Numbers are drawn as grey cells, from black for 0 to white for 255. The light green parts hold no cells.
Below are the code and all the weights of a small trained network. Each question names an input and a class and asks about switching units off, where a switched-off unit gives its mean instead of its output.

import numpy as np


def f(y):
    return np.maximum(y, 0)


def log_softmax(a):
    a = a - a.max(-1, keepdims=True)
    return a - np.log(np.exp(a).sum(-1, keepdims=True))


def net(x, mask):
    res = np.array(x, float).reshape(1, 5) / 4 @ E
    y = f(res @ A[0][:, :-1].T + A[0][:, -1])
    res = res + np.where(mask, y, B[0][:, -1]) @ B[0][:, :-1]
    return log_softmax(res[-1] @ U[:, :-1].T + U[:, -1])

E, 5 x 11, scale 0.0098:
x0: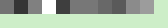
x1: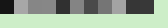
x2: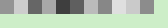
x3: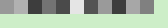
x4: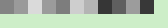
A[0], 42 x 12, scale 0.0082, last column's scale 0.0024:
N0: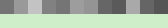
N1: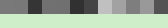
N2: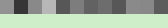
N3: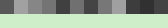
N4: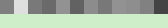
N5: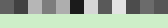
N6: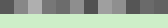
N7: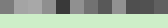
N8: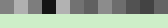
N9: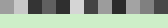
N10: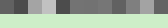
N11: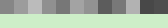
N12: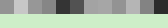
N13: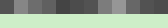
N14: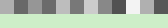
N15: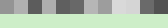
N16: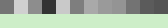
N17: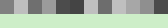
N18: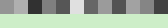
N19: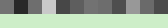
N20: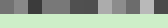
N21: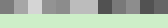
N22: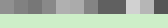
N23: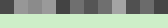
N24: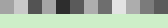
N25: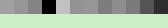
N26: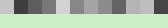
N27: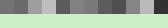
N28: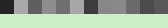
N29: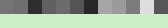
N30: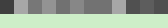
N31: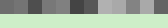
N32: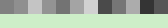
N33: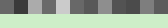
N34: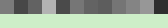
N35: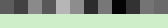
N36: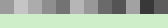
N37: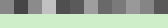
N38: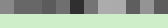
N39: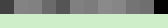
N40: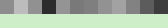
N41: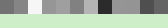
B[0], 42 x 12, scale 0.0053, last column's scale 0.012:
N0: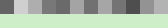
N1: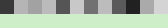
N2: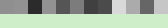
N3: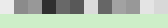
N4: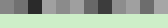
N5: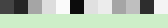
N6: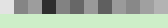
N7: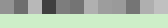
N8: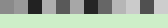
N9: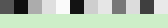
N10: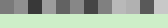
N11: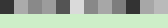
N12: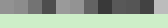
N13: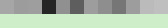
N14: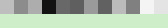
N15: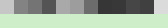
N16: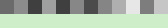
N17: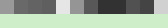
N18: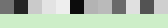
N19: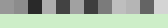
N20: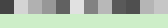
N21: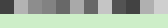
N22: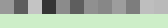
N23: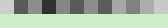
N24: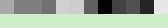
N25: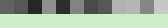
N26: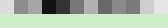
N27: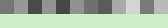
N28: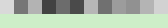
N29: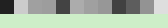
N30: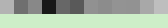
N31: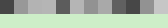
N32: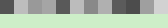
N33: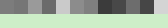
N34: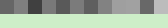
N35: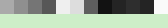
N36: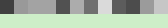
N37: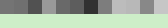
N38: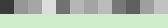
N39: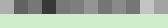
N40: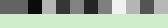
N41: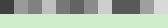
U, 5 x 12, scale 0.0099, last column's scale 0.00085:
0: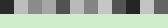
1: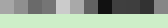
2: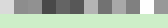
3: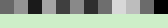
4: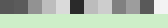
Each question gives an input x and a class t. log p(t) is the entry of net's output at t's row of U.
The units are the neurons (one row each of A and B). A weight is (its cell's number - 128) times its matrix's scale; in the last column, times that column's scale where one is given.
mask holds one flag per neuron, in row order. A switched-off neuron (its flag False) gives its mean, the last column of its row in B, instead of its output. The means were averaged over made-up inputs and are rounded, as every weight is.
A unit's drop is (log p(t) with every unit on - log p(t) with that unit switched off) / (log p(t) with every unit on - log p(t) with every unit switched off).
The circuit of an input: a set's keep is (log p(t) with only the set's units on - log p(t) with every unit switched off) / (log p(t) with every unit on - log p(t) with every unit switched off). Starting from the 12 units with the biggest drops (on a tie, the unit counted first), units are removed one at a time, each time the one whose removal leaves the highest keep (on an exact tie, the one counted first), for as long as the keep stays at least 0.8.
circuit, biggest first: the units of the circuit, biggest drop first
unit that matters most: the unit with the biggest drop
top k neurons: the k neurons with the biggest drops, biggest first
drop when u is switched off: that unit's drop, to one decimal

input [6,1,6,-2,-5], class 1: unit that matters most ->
N24
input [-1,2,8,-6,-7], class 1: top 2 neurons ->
[N24, N17]
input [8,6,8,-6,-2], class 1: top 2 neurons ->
[N24, N17]
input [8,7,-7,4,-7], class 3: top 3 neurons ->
[N19, N2, N10]
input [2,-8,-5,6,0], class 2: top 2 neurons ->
[N26, N14]
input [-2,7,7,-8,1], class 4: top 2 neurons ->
[N5, N35]
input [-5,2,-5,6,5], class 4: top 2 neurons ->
[N9, N18]
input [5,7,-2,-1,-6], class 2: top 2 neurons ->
[N3, N23]
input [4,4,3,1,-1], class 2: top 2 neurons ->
[N35, N8]
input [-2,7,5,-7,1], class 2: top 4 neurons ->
[N3, N9, N23, N30]
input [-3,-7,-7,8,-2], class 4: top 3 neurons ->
[N9, N18, N24]
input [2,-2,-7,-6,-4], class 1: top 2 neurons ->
[N35, N9]
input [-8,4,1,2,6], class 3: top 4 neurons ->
[N40, N8, N16, N25]
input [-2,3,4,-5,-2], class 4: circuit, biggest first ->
[N5]
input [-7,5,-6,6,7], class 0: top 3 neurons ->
[N36, N21, N11]
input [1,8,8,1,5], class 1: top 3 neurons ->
[N24, N17, N15]
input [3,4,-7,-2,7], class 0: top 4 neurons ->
[N41, N21, N24, N32]
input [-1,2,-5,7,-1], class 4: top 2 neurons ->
[N9, N18]
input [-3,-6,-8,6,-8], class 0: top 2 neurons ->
[N29, N20]
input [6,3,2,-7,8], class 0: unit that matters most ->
N32
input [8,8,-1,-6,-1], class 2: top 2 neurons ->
[N3, N23]
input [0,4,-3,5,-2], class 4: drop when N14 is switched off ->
0.1
